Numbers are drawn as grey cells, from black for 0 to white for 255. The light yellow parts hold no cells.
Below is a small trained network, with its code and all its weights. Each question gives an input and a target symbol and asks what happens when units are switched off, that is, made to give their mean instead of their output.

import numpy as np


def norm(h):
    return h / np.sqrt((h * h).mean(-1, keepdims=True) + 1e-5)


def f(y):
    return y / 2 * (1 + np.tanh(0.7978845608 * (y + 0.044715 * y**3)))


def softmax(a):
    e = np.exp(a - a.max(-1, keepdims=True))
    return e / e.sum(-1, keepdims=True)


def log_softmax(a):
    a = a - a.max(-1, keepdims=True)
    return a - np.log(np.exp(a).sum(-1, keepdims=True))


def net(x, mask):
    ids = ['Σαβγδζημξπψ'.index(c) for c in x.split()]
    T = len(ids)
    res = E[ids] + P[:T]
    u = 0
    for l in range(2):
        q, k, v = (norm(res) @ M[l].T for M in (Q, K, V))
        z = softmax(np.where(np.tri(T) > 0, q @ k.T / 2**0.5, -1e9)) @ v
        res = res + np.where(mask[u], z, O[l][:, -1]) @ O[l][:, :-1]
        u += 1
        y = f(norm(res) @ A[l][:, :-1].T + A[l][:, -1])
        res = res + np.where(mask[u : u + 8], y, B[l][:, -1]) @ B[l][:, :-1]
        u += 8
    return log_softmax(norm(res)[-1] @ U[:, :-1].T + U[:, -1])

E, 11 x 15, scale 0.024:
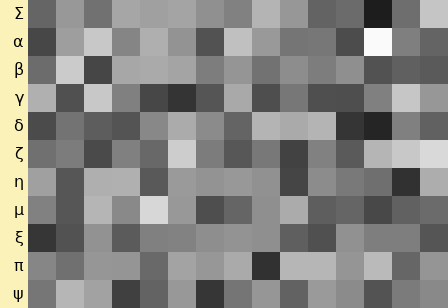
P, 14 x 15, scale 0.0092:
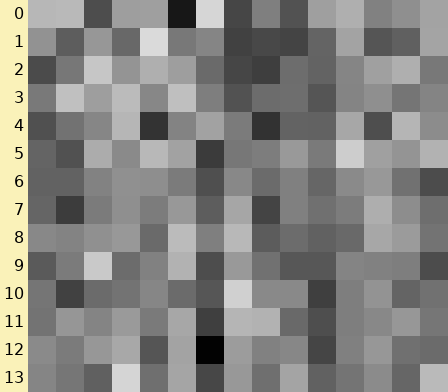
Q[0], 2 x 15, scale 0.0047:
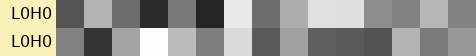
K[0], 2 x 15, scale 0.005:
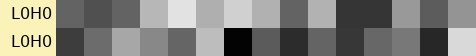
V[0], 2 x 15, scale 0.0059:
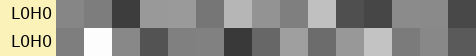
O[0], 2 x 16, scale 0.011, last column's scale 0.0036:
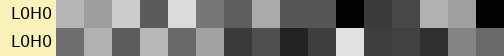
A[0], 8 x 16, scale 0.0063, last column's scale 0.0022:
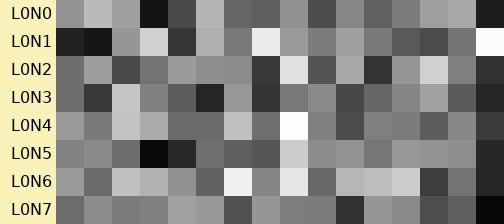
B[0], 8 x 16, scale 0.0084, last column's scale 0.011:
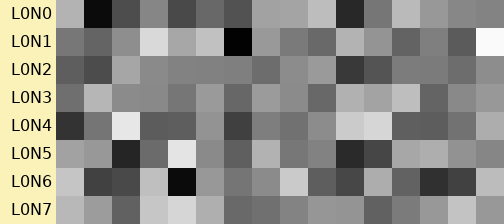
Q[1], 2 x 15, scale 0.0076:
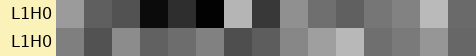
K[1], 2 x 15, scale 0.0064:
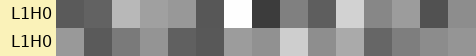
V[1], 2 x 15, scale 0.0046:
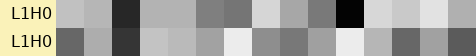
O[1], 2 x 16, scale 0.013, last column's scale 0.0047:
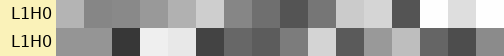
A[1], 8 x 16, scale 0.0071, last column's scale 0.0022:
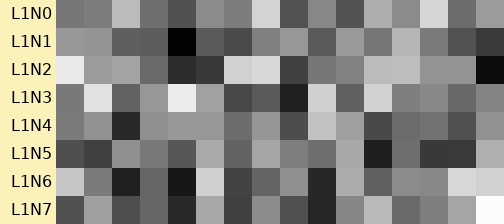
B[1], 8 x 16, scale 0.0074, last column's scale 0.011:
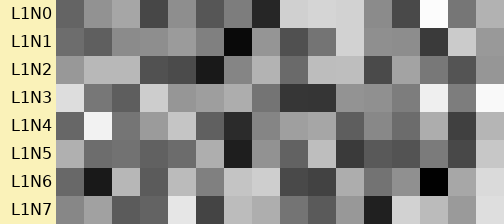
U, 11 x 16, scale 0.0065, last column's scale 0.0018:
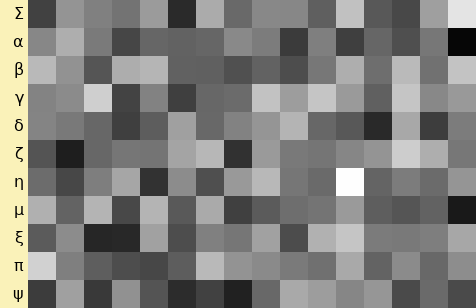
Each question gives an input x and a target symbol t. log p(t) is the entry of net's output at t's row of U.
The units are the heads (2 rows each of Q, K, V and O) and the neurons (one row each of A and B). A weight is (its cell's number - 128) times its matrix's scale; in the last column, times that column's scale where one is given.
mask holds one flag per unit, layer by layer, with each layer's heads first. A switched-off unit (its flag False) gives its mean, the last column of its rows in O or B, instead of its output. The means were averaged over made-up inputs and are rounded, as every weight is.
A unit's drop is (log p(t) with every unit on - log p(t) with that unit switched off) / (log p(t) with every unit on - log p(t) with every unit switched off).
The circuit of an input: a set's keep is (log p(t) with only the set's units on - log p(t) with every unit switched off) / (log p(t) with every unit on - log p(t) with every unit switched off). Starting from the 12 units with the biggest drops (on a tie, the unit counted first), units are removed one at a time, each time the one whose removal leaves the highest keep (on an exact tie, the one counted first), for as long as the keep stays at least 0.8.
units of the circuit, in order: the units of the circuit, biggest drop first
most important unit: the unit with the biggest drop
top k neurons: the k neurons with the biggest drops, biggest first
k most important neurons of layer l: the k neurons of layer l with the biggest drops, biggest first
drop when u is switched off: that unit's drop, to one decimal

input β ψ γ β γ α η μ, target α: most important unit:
L0H0
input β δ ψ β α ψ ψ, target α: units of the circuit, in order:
L0H0, L1H0
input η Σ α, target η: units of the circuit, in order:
L1N7, L0H0, L0N6
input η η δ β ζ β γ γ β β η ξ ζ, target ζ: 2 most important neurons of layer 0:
L0N6, L0N2
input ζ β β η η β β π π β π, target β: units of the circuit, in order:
L1H0, L1N3, L0N4
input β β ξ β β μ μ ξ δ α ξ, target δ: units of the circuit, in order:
L1H0, L0H0, L1N5
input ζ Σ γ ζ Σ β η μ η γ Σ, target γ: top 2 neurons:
L0N4, L0N5
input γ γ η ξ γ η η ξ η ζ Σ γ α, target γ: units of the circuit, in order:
L1H0, L1N0
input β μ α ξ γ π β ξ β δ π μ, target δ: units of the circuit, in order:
L1H0, L1N5
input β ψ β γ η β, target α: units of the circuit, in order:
L1H0, L0H0, L0N0
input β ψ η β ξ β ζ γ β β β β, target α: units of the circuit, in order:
L0N0, L1H0, L0H0
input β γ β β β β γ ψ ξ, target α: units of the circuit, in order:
L0H0, L1H0, L1N7
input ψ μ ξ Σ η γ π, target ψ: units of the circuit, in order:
L0H0, L1H0
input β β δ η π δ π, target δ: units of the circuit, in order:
L1H0, L1N5, L0H0, L0N0
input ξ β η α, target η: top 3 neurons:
L0N6, L1N7, L0N1
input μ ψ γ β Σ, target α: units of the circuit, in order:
L0H0, L1H0, L0N0
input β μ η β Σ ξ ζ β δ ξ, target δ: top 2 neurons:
L0N0, L1N5
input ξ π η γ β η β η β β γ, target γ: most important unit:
L1N0
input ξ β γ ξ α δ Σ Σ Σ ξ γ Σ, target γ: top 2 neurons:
L0N4, L0N6
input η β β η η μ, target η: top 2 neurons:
L0N6, L0N1
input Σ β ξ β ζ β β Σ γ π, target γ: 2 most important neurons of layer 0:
L0N0, L0N6
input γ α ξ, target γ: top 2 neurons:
L1N0, L1N3
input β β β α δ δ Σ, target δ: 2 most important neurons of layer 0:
L0N0, L0N1
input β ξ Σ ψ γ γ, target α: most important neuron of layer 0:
L0N0
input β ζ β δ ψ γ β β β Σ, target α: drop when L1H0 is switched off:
0.5
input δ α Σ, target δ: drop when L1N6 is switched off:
0.2
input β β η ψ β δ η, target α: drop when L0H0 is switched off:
0.8
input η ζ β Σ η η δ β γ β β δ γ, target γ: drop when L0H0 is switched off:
0.2
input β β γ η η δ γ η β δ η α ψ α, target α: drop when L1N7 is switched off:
0.1
